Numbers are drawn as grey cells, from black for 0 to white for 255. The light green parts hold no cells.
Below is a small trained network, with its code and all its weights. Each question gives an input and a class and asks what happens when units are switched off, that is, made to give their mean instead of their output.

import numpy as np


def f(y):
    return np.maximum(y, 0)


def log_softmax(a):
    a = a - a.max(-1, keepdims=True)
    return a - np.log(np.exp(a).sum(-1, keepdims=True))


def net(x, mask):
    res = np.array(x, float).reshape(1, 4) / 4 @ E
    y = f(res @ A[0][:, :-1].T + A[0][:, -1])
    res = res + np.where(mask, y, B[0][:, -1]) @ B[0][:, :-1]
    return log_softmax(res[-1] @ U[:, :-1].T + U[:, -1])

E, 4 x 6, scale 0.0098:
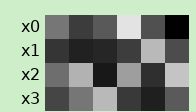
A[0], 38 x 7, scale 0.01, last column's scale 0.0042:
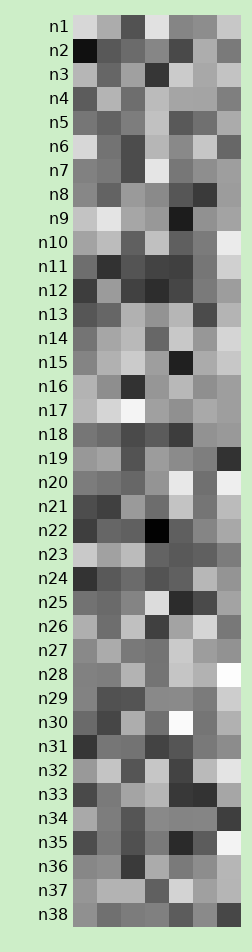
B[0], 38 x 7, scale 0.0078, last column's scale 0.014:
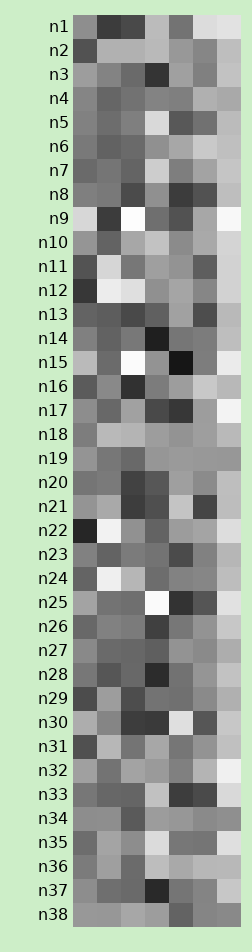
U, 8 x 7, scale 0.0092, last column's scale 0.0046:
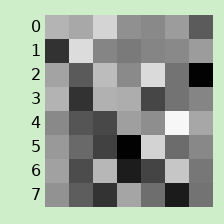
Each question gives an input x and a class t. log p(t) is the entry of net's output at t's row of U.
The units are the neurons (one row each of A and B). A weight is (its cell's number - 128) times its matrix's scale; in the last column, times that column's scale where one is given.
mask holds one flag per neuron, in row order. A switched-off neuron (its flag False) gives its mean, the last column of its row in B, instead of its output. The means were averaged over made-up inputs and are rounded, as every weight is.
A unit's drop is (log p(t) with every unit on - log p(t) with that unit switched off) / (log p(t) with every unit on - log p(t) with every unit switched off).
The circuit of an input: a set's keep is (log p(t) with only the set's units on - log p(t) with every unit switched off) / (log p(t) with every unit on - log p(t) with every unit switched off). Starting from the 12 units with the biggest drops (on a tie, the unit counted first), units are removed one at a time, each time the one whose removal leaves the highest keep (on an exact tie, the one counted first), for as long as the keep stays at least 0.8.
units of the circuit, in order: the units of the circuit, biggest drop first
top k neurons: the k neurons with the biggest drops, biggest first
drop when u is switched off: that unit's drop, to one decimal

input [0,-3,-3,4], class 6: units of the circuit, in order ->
[n35, n11]
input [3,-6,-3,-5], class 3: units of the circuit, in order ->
[n22]
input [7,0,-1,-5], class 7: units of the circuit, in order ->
[n25, n9]
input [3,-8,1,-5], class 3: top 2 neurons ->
[n9, n15]
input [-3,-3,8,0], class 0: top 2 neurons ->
[n15, n9]
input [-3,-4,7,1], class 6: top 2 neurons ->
[n9, n25]
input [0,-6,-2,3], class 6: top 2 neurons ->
[n17, n35]
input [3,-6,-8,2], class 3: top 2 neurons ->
[n33, n22]
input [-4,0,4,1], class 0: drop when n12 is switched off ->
0.2
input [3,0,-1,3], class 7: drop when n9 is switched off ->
0.1
